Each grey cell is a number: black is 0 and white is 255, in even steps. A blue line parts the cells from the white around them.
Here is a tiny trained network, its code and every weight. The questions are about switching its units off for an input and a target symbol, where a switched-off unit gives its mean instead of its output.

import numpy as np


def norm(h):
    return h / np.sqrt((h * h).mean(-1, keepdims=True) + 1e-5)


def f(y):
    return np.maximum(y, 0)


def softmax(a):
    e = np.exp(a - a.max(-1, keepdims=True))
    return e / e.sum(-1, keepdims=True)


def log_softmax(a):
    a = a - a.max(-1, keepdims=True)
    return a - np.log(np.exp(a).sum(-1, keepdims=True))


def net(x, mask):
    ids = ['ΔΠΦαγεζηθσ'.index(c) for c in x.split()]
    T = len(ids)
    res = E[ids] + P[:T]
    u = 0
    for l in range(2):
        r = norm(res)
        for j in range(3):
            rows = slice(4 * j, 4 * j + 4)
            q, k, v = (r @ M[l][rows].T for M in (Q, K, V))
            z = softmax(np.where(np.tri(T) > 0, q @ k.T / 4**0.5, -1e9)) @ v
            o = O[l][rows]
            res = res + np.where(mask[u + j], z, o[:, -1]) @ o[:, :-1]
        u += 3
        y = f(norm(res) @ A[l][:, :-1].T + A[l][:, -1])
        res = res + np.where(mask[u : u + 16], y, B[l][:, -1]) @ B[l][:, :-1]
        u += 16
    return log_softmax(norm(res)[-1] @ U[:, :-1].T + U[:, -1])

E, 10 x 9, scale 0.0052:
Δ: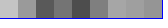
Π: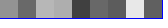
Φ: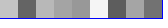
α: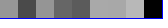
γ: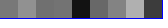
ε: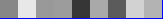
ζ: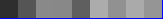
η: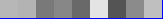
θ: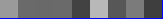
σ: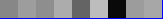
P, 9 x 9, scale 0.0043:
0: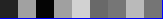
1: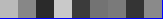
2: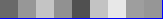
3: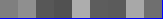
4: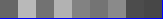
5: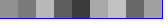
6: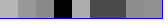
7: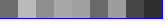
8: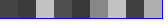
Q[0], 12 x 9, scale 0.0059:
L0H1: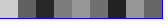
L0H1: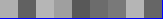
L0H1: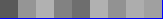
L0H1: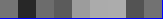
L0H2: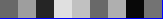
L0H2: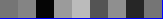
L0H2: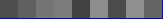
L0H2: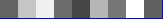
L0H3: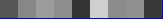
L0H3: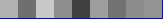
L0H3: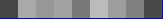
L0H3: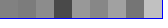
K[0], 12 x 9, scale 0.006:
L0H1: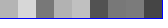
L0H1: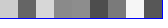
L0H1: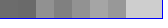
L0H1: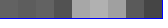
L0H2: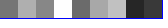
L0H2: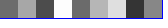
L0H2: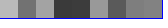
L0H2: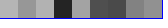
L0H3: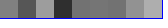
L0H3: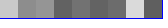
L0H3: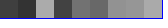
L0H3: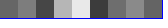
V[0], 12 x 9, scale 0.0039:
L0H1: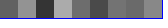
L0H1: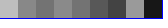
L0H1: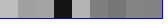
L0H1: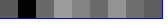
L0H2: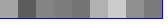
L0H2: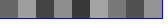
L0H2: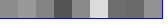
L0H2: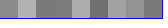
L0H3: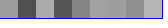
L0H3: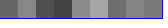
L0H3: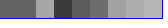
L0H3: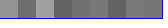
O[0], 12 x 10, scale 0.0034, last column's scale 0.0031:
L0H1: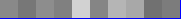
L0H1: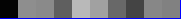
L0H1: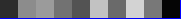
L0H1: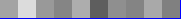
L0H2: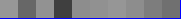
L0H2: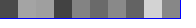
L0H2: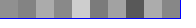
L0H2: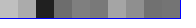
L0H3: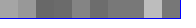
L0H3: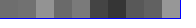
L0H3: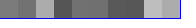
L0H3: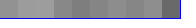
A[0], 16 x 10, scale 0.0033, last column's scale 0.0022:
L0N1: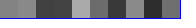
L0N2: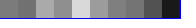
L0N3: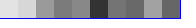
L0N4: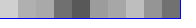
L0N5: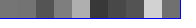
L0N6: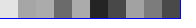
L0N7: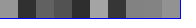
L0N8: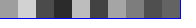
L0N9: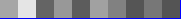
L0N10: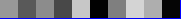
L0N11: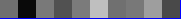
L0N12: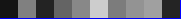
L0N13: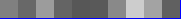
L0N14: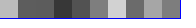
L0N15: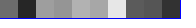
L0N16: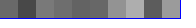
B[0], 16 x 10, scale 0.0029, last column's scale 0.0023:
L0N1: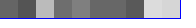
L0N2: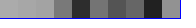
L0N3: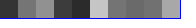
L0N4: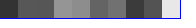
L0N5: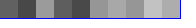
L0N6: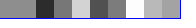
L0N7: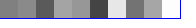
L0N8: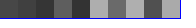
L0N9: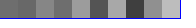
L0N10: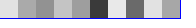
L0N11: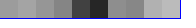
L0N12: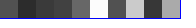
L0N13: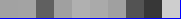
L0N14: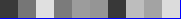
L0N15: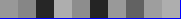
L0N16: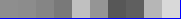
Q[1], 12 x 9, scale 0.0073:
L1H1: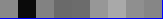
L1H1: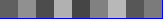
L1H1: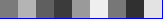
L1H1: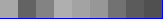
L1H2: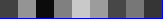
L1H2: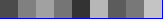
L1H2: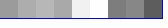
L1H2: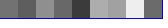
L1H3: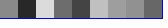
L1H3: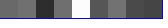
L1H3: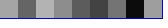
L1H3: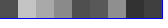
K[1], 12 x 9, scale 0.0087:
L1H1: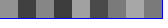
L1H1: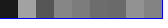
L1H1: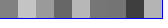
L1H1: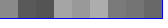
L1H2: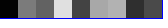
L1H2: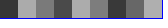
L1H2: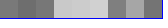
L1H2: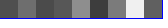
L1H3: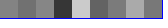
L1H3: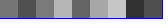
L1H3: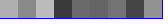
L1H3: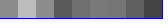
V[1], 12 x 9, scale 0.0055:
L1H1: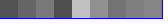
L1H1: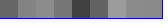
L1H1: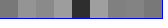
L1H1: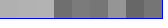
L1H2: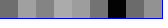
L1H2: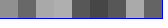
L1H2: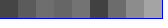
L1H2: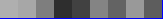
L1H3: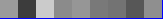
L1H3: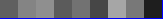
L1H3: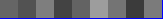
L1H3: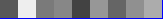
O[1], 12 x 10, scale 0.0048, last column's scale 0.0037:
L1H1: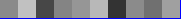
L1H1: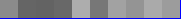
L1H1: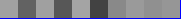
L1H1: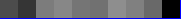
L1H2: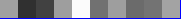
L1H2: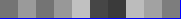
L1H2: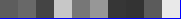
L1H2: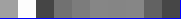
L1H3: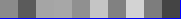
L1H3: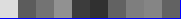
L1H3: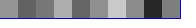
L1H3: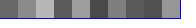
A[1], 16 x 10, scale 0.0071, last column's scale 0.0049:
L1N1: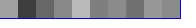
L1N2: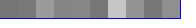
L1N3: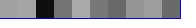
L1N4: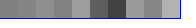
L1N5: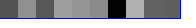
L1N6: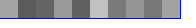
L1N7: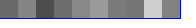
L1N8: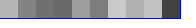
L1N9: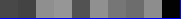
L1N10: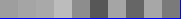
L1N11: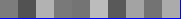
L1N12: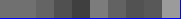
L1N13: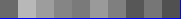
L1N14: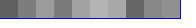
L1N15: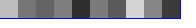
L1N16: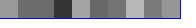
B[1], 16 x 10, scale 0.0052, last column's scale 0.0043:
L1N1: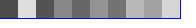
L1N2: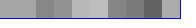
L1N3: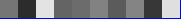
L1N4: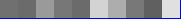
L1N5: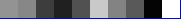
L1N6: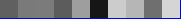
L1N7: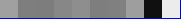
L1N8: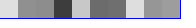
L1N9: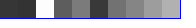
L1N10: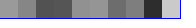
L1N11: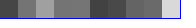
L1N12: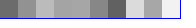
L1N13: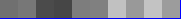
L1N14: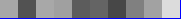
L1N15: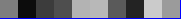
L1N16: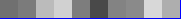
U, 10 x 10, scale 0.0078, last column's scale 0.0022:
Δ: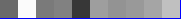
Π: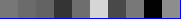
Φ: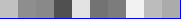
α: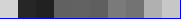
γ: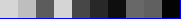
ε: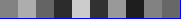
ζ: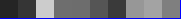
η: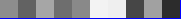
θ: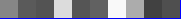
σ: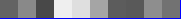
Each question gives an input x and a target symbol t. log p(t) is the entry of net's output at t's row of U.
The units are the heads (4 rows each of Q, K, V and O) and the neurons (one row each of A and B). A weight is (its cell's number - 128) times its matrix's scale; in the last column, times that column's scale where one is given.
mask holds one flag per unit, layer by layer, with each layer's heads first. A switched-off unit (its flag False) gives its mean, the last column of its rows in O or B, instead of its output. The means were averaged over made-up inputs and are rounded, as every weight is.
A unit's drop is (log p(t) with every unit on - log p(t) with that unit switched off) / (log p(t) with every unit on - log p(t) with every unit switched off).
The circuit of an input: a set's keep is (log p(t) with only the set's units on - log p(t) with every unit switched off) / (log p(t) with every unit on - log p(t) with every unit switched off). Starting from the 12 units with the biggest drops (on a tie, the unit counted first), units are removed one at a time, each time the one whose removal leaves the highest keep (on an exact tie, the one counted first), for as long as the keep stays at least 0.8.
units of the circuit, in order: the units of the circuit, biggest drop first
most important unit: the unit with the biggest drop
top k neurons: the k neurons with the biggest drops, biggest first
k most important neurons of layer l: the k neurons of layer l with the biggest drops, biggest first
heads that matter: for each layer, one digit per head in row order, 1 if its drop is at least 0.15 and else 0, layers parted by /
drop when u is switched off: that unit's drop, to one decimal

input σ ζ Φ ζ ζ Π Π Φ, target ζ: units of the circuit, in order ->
(L1N5, L1H1)
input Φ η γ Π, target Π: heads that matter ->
010 / 000
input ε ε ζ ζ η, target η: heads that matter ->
000 / 010
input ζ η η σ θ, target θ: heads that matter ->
000 / 001
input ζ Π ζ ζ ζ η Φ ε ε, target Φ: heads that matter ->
000 / 010
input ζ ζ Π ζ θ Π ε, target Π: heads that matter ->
100 / 000
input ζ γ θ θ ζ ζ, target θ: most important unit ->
L1H3
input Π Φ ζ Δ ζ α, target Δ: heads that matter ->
000 / 010
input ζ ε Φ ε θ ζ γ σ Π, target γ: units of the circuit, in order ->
(L1H3, L1H2)
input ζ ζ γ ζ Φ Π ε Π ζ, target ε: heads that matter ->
000 / 011
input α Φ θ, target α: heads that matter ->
001 / 001
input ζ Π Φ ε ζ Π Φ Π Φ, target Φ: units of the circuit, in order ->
(L1H2, L1N8)
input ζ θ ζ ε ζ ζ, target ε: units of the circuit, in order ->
(L1H3, L1H2)
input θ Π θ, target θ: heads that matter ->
000 / 011
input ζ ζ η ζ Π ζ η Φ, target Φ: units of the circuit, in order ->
(L1H2)
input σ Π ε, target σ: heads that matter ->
000 / 011
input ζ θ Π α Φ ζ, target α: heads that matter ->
000 / 001
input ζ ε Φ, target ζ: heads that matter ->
100 / 010
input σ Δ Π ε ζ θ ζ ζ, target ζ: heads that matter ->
000 / 000
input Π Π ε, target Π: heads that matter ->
110 / 011
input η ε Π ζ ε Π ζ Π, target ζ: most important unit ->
L1H1
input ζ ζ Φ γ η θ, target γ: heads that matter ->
000 / 001
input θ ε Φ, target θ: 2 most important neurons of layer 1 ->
(L1N6, L1N5)
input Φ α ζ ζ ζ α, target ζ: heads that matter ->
000 / 000
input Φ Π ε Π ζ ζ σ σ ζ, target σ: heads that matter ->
000 / 010
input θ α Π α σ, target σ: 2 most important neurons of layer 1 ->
(L1N1, L1N5)
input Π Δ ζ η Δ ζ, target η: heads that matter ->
000 / 011
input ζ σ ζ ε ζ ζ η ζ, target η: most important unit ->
L0H3
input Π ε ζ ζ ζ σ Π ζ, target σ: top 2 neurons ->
(L1N5, L1N3)
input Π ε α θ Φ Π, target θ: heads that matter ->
000 / 001
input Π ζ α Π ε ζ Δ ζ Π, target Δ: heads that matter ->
010 / 010
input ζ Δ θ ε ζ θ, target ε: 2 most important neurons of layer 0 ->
(L0N14, L0N1)
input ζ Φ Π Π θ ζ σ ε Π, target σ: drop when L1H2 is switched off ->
0.6
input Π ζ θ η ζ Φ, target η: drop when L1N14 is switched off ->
0.1
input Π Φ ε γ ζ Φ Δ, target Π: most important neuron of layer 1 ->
(L1N5)
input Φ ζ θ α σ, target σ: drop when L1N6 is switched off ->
0.0
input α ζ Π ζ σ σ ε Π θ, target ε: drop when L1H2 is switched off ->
0.3
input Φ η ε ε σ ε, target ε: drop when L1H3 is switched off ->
0.6
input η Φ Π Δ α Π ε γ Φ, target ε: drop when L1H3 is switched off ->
0.6
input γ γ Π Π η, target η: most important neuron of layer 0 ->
(L0N9)
